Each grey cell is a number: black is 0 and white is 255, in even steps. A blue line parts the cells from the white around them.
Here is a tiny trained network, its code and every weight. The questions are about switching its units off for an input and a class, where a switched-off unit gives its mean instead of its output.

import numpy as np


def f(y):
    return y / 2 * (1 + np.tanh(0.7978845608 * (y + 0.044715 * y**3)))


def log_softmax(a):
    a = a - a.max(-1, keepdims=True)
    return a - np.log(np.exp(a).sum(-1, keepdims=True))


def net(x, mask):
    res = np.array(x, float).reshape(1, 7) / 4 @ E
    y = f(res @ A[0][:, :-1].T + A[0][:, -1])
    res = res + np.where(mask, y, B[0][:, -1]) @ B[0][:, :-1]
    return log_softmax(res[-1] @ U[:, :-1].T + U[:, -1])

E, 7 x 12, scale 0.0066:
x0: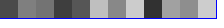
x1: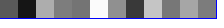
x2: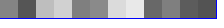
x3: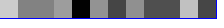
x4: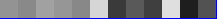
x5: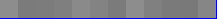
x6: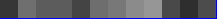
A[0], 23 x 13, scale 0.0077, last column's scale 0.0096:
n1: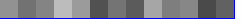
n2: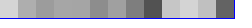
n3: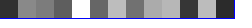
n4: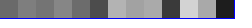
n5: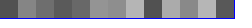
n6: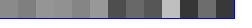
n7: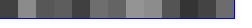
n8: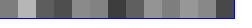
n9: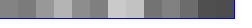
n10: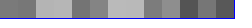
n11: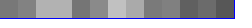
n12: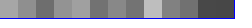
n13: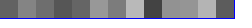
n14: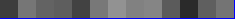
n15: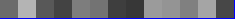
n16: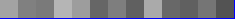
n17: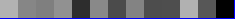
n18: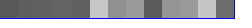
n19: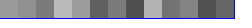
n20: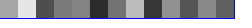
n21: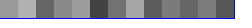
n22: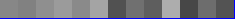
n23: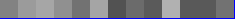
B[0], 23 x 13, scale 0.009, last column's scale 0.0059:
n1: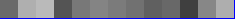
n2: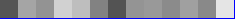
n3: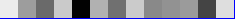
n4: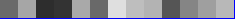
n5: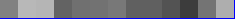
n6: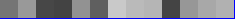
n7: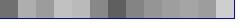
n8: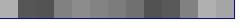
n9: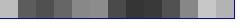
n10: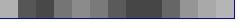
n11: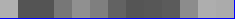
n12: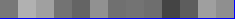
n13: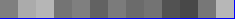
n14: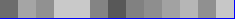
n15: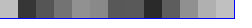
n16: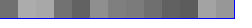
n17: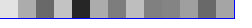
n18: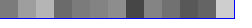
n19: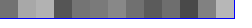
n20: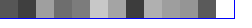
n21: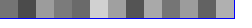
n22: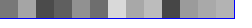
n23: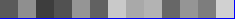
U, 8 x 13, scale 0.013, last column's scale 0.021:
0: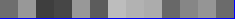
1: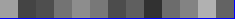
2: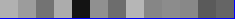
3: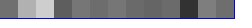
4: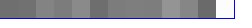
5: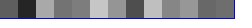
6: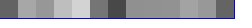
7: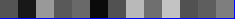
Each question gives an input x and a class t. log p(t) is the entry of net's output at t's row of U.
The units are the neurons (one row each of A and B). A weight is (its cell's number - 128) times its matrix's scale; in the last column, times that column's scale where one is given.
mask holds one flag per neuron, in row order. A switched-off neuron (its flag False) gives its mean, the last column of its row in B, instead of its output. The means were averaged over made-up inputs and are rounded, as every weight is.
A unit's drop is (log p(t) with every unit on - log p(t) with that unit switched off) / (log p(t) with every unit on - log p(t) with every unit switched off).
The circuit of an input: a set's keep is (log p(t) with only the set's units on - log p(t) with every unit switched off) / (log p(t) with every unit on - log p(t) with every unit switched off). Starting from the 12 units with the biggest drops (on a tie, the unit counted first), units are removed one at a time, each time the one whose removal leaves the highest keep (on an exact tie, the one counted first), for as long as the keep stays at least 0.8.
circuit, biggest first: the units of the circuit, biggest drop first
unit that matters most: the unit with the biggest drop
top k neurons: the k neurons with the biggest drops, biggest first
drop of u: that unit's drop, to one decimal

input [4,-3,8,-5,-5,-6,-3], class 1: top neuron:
[n9]
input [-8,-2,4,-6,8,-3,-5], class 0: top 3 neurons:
[n6; n22; n23]
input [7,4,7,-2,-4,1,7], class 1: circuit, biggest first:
[n10; n9]
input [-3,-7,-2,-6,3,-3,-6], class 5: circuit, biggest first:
[n20; n21]
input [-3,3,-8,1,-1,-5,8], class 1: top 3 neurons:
[n15; n8; n2]
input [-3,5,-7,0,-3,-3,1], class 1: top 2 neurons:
[n15; n20]
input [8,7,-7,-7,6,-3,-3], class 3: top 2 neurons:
[n18; n5]
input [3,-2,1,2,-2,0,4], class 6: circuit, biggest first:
[n7; n14]
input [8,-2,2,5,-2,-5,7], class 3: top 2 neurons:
[n5; n13]
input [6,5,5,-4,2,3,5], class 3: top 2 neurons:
[n18; n5]
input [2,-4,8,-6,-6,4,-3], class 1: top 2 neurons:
[n9; n10]
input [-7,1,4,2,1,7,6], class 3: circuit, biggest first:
[n1; n19]
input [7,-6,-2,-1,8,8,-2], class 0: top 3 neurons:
[n6; n23; n22]
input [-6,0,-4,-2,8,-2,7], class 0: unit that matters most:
n6
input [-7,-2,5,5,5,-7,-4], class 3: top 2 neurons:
[n1; n19]
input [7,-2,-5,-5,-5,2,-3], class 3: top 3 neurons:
[n5; n13; n18]
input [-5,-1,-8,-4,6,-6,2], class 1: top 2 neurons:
[n15; n8]
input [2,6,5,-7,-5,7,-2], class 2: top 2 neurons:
[n3; n20]
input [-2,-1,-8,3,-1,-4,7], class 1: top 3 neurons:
[n15; n8; n2]
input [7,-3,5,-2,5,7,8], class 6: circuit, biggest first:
[n14]
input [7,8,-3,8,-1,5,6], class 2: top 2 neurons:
[n17; n20]
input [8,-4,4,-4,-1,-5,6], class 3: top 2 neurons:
[n5; n13]
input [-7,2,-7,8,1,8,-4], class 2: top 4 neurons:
[n17; n9; n10; n11]
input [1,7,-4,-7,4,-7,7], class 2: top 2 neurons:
[n3; n20]
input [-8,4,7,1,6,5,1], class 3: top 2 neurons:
[n1; n19]
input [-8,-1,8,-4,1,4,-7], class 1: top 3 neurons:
[n9; n10; n11]
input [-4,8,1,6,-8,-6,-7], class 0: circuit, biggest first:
[n4]
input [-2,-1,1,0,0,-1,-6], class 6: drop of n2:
0.7
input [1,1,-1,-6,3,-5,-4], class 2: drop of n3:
0.7
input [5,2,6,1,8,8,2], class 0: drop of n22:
0.1
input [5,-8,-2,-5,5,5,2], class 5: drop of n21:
0.2
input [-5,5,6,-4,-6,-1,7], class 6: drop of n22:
0.1
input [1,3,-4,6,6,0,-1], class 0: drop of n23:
0.4
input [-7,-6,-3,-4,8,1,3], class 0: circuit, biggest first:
[n6]
